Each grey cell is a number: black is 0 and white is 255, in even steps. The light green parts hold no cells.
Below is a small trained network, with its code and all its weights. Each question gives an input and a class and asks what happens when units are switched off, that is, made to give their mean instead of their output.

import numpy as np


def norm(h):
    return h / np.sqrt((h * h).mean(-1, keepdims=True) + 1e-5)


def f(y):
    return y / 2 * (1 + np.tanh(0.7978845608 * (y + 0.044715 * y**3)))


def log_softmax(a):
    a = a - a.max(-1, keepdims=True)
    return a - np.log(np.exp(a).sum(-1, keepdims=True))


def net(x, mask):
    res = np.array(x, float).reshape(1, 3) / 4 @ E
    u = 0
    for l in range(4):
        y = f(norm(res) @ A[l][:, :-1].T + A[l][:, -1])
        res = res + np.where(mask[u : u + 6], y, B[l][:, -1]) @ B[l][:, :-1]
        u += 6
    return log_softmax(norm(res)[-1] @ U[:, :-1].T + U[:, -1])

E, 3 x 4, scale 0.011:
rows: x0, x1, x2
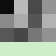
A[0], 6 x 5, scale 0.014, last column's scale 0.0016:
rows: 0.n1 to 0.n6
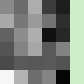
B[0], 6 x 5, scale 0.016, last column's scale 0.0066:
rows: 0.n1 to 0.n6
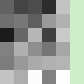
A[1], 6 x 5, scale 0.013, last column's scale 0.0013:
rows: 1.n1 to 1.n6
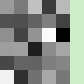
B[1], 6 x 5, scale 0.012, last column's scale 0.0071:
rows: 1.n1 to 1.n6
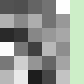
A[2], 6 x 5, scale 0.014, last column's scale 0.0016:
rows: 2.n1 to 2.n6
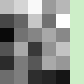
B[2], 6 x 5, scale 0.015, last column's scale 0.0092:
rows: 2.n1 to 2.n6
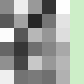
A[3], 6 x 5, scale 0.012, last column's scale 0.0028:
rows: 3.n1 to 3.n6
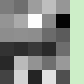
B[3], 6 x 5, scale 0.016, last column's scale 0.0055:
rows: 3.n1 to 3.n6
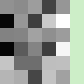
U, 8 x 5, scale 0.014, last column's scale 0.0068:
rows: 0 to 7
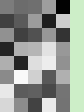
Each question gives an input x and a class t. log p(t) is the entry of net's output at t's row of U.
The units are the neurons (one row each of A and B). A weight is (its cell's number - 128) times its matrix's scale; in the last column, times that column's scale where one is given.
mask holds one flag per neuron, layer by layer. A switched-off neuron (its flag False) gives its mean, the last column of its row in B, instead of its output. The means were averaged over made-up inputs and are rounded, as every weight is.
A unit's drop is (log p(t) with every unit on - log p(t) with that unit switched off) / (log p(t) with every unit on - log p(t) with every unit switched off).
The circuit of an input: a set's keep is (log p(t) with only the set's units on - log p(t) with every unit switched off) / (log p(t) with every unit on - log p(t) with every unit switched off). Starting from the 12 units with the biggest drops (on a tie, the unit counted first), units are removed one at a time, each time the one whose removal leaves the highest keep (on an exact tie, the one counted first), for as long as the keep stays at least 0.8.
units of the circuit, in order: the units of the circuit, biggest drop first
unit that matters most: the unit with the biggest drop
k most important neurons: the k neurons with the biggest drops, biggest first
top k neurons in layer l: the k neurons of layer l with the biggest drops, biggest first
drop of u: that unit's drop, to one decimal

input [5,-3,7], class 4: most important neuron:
0.n5
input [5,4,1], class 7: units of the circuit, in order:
0.n3, 1.n4, 0.n6
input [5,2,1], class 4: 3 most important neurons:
0.n6, 0.n1, 0.n3
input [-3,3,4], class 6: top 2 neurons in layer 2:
2.n6, 2.n2
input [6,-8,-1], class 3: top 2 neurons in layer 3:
3.n5, 3.n2
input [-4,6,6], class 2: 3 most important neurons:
1.n6, 1.n3, 2.n1
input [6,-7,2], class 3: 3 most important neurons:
0.n5, 3.n2, 0.n6
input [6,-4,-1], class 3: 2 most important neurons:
0.n6, 3.n2
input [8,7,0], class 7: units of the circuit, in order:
0.n3, 3.n6
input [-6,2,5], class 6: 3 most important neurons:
1.n6, 2.n6, 3.n2
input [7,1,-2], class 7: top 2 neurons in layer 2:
2.n3, 2.n6
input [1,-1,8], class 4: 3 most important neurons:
1.n3, 0.n6, 2.n3
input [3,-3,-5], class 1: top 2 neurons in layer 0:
0.n3, 0.n6
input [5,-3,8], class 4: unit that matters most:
0.n5
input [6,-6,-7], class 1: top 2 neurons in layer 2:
2.n2, 2.n1
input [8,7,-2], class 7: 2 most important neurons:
1.n4, 0.n3
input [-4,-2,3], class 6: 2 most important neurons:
2.n6, 0.n3
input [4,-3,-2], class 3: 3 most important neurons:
0.n6, 3.n2, 2.n3
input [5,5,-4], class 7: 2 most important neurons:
1.n4, 0.n6
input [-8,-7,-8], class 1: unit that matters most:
0.n1
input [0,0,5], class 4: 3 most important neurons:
0.n6, 1.n3, 2.n3
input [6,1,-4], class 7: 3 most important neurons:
1.n4, 0.n3, 0.n6
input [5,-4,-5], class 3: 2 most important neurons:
0.n1, 2.n3
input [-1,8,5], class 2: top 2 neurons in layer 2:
2.n4, 2.n1
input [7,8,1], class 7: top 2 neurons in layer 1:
1.n4, 1.n1
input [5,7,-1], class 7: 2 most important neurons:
1.n4, 0.n6
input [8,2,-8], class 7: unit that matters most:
0.n3
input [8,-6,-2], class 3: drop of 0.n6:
0.2
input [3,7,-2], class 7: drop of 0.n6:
0.6
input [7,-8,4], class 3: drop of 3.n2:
0.2
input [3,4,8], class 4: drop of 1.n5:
0.0
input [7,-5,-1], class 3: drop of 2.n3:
0.1
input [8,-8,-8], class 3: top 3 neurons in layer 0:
0.n1, 0.n5, 0.n4
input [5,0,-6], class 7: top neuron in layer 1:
1.n3
